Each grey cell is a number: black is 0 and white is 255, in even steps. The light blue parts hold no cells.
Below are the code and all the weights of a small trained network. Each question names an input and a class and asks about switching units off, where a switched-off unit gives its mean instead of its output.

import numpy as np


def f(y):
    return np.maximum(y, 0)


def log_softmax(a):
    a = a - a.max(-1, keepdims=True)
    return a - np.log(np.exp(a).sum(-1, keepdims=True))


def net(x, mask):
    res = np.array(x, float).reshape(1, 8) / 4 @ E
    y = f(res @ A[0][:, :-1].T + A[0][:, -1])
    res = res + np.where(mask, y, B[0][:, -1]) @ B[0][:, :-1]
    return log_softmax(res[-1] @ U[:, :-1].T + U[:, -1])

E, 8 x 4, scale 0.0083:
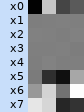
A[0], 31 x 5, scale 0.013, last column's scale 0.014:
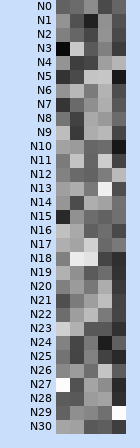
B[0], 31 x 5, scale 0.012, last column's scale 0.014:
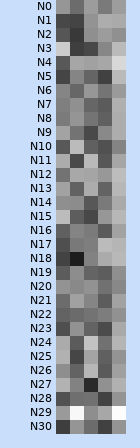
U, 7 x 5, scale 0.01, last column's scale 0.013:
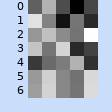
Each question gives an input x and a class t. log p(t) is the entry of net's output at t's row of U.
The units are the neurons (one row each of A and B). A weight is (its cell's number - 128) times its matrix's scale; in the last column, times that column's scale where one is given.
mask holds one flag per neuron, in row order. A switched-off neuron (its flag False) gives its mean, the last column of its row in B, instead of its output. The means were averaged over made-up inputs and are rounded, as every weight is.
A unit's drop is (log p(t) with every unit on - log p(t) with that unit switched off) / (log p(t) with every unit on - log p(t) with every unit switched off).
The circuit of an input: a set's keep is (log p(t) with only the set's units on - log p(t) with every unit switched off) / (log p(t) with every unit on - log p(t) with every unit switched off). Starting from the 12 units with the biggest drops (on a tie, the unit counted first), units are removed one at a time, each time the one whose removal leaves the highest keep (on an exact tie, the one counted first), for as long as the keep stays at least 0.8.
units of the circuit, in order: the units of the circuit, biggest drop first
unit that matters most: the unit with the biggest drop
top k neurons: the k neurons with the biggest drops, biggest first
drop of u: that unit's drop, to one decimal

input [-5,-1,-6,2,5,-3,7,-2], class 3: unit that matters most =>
N13
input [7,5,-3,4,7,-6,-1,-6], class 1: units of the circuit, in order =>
[N3, N15]
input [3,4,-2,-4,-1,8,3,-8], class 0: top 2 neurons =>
[N5, N7]
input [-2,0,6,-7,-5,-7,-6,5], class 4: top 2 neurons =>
[N18, N17]
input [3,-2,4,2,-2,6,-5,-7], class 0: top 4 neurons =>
[N5, N7, N28, N8]
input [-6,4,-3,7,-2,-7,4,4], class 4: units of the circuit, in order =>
[N18, N17]
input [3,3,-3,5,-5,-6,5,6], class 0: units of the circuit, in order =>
[N23, N30]
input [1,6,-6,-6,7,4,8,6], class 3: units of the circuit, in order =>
[N11, N13]
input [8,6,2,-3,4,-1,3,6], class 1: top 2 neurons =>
[N3, N15]
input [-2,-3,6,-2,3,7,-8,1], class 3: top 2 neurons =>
[N24, N25]
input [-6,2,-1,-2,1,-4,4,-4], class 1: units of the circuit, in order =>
[N9, N27]
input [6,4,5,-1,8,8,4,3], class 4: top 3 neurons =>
[N1, N2, N4]
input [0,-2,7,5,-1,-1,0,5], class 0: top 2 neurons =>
[N23, N30]
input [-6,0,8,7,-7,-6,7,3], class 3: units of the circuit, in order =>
[N13]
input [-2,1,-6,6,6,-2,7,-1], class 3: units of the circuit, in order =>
[N13, N11]
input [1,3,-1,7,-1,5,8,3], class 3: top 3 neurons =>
[N11, N13, N26]
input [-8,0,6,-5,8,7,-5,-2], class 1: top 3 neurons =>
[N27, N9, N14]
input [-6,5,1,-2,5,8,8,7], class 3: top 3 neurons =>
[N13, N11, N26]
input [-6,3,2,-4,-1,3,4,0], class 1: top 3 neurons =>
[N27, N9, N29]
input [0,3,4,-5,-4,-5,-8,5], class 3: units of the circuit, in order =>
[N24]
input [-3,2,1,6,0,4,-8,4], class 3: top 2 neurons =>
[N24, N25]
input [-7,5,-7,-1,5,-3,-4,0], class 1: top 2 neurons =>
[N27, N9]
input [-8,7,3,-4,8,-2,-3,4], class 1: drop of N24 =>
0.0
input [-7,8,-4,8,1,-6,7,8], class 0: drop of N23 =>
0.3
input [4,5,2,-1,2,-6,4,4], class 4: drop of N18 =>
1.0
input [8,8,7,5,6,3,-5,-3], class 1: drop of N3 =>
0.3
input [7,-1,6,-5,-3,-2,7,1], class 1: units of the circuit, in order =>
[N3]
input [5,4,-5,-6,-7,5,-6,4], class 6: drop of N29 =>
0.2
